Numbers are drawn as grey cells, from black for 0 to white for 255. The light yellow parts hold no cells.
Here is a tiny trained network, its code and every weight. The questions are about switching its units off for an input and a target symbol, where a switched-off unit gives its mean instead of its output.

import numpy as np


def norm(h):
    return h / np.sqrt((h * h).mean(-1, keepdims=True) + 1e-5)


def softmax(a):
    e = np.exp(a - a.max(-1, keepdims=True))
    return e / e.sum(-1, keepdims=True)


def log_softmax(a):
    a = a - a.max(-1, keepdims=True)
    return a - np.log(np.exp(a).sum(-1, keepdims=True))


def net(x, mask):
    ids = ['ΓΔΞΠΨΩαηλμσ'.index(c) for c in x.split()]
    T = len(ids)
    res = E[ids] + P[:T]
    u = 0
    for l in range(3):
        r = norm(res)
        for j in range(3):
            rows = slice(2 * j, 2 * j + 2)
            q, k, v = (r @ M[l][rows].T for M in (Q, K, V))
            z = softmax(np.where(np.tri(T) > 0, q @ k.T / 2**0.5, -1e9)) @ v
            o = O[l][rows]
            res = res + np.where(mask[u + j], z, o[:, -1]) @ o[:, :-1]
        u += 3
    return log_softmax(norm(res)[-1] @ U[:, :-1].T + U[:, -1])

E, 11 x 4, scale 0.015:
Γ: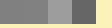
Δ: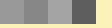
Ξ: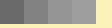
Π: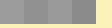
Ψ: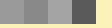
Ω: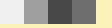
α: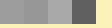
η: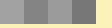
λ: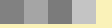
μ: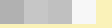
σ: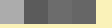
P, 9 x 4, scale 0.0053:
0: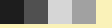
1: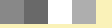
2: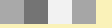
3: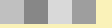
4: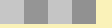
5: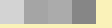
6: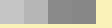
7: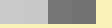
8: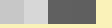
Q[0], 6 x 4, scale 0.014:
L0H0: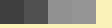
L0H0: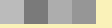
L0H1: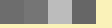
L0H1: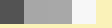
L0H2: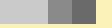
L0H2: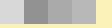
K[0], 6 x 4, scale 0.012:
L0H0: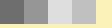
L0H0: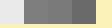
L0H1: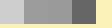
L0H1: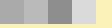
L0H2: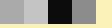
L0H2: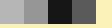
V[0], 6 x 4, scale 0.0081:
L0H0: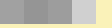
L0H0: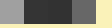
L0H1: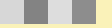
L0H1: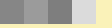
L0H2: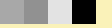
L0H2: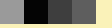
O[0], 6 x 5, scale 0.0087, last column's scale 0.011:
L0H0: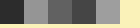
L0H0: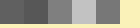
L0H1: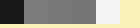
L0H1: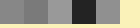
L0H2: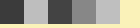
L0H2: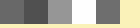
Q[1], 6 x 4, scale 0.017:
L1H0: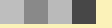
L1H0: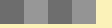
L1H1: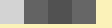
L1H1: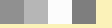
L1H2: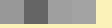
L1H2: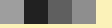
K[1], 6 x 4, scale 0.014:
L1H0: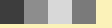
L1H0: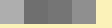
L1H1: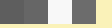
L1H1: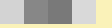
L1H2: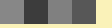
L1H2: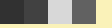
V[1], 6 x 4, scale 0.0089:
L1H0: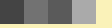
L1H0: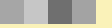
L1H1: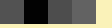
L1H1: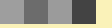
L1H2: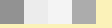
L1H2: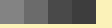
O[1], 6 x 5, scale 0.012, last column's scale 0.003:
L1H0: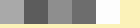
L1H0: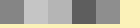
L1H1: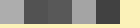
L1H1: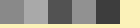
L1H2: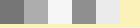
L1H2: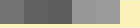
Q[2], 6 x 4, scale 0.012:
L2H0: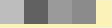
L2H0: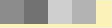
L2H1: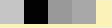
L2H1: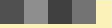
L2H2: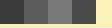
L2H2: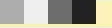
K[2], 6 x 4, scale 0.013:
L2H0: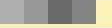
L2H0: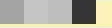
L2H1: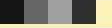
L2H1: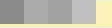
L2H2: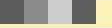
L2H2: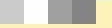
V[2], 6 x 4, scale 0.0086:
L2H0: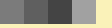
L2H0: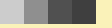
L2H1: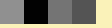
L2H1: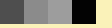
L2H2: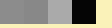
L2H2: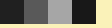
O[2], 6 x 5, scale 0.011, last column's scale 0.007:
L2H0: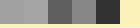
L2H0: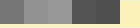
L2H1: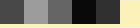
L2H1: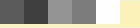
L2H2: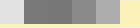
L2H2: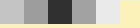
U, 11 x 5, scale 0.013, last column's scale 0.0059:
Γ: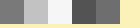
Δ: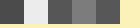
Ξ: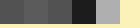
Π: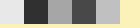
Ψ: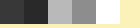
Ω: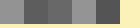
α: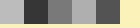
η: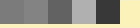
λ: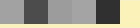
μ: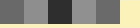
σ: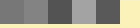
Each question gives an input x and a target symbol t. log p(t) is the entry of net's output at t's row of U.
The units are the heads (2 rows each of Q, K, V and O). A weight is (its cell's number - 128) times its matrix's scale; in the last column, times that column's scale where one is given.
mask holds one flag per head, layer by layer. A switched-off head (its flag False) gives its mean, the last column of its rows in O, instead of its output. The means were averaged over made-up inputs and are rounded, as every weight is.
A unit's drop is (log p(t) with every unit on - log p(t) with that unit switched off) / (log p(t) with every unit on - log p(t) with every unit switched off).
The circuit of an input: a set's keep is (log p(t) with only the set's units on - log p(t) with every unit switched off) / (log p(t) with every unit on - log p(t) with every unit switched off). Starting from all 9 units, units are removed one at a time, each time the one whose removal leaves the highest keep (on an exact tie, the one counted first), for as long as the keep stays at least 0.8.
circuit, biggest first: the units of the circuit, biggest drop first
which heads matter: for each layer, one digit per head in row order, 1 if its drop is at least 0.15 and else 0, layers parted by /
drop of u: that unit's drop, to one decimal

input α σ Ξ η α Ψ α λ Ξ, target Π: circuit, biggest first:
[L0H2]
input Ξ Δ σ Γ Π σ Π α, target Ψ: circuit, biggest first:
[L1H1; L0H2]
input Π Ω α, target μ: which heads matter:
000 / 001 / 000
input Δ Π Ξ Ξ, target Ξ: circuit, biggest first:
[L0H2; L0H0]
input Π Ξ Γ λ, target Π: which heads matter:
001 / 000 / 001
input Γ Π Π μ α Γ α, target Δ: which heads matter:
011 / 000 / 000
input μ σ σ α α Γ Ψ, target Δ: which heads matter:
001 / 000 / 010
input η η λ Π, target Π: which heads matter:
001 / 000 / 001
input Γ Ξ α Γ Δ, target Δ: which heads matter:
101 / 000 / 000
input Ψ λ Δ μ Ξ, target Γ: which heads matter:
000 / 000 / 000
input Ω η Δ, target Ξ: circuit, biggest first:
[L2H1; L1H2]
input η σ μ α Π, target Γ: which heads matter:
000 / 001 / 010
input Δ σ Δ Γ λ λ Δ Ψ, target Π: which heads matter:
001 / 000 / 001
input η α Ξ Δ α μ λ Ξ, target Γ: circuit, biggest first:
[L1H2]
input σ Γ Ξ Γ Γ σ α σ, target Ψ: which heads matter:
001 / 001 / 001
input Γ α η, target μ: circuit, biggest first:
[L0H2; L2H2]
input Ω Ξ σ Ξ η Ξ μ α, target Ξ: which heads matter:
111 / 011 / 010
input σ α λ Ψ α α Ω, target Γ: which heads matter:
110 / 001 / 001
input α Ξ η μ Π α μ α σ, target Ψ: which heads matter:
101 / 000 / 001
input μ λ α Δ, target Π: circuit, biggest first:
[L2H2]
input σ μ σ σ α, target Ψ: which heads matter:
001 / 010 / 001
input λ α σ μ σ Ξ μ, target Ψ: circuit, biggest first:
[L0H2; L2H2; L1H1]
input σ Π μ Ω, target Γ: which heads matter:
010 / 000 / 000
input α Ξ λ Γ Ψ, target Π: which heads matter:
001 / 000 / 011
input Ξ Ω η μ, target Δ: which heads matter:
010 / 101 / 010
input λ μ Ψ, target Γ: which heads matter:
001 / 111 / 000
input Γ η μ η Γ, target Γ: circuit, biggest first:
[L1H2]
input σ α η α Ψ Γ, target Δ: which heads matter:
001 / 000 / 010
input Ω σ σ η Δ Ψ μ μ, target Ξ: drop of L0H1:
0.5
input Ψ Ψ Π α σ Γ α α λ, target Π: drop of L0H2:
0.5
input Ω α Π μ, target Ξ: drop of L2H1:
0.9
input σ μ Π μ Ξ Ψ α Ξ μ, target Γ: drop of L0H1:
-0.1
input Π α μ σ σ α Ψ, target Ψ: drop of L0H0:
0.0
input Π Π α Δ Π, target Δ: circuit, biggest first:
[L0H2]
